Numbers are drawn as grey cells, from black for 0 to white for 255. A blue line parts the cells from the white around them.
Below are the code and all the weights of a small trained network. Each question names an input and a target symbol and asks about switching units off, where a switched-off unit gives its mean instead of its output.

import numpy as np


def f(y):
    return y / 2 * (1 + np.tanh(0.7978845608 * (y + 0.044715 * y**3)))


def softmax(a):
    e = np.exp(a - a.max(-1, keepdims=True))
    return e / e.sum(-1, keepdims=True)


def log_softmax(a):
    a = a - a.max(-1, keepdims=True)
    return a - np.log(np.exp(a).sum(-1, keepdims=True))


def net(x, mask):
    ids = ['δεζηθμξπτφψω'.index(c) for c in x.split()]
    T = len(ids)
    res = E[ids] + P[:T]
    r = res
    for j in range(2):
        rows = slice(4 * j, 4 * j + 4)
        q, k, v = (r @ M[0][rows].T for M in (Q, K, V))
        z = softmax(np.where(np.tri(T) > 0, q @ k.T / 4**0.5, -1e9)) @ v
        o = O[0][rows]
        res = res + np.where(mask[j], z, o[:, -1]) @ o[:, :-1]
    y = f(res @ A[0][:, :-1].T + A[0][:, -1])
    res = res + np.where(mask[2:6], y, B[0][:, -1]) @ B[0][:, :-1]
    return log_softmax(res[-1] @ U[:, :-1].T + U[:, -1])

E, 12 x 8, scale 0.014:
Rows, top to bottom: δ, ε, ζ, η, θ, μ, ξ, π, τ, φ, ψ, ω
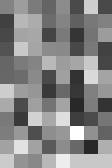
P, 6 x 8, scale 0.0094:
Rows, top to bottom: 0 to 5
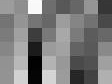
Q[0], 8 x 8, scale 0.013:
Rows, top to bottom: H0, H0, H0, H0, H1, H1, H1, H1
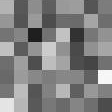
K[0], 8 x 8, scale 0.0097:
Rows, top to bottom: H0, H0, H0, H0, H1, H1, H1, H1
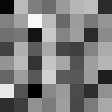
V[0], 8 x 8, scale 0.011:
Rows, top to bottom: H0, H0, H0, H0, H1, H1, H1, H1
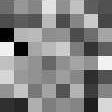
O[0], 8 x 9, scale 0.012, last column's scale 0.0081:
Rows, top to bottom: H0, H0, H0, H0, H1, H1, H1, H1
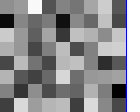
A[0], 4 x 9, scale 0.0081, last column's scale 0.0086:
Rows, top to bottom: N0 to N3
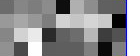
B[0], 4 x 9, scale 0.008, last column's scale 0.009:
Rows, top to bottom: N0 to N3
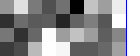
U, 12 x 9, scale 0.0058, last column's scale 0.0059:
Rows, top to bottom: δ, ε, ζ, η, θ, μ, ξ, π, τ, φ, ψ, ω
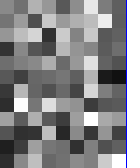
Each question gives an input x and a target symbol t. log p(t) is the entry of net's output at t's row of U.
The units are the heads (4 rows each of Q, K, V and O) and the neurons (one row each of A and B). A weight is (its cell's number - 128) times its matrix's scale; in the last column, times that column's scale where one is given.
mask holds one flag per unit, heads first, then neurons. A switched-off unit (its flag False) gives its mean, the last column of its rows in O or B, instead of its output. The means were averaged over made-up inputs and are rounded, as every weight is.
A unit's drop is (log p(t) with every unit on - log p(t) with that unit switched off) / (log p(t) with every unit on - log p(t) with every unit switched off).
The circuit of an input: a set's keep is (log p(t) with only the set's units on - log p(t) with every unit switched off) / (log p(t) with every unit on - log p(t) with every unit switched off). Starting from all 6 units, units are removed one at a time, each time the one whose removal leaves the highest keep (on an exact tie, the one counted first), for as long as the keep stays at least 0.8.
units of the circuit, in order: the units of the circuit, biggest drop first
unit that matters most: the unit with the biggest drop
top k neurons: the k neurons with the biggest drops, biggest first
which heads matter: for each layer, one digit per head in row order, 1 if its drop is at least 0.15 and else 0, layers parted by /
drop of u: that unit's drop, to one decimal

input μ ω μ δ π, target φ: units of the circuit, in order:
H1; N0
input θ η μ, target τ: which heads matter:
10
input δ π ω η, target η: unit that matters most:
H1
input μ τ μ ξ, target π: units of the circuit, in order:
H1; H0
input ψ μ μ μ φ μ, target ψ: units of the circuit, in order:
H0; H1; N3
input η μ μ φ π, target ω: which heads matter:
10
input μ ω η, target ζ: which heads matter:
10
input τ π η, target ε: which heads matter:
11
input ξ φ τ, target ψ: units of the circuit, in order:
H0; H1
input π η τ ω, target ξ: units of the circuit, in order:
N1; H1
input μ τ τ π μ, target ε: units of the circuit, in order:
H0; H1
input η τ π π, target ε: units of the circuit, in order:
H1; H0
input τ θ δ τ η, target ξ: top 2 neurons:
N1; N3
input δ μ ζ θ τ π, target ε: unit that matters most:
N0
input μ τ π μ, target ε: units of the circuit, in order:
H1; H0
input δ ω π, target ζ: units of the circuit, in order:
H0; N1
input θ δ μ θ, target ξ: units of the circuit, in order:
H0; N0; H1
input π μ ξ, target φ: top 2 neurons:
N0; N3
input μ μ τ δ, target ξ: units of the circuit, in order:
N1; H1; H0
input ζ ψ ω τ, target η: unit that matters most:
H1
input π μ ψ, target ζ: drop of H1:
0.2
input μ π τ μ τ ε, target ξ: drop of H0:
0.8
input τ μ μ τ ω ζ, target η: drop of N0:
0.2
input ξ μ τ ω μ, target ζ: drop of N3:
0.0
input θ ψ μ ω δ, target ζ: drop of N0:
-0.1
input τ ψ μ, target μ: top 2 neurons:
N1; N0
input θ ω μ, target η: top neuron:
N0
